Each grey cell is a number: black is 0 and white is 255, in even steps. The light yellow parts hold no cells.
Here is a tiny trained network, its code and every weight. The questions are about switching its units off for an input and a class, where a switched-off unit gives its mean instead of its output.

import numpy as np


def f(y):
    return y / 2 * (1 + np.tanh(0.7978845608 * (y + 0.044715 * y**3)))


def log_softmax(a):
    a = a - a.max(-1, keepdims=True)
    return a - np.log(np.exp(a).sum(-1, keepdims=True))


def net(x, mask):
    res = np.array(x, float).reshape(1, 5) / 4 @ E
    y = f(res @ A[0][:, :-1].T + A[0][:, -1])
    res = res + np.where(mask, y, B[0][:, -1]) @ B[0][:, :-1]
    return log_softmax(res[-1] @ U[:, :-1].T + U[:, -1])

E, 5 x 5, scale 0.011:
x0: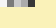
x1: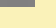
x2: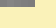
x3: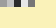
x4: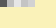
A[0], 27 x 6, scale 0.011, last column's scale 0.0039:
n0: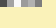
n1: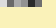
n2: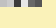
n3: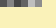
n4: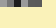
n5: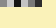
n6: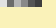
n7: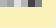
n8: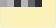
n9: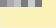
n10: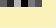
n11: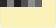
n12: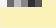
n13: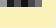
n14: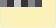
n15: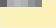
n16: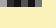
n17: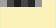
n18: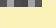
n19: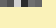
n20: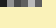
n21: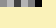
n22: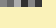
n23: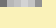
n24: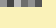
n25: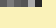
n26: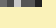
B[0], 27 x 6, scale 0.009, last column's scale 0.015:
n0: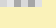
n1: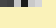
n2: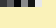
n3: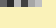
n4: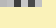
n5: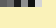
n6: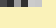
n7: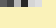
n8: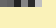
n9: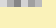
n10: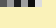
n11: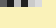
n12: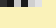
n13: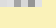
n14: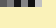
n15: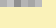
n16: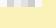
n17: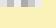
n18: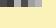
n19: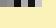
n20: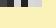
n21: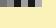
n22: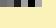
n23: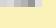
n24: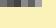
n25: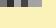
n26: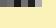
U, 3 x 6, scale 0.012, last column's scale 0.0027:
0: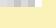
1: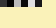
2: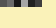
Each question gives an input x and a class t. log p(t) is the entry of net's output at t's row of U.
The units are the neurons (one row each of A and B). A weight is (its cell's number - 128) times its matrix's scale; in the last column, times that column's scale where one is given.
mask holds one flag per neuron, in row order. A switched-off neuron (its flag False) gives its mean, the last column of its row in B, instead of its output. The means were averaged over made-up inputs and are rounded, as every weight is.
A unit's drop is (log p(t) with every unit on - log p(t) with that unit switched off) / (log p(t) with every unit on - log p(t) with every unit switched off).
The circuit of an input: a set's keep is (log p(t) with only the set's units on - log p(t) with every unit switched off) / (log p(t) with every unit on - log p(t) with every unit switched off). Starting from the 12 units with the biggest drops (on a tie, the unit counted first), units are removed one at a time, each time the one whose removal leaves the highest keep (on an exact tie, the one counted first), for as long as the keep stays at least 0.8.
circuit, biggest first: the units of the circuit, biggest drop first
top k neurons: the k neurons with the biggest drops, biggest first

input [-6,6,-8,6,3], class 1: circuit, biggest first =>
n20
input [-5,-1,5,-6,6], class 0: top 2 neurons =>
n0, n2
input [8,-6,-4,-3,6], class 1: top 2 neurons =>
n12, n7
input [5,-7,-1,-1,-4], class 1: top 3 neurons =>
n12, n1, n6
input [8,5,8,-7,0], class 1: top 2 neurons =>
n12, n1
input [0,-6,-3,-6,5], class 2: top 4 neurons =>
n16, n17, n14, n19
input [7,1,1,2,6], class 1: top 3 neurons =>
n7, n12, n16
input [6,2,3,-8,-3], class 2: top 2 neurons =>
n10, n19
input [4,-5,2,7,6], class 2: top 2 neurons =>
n2, n16
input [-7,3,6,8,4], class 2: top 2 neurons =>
n5, n21
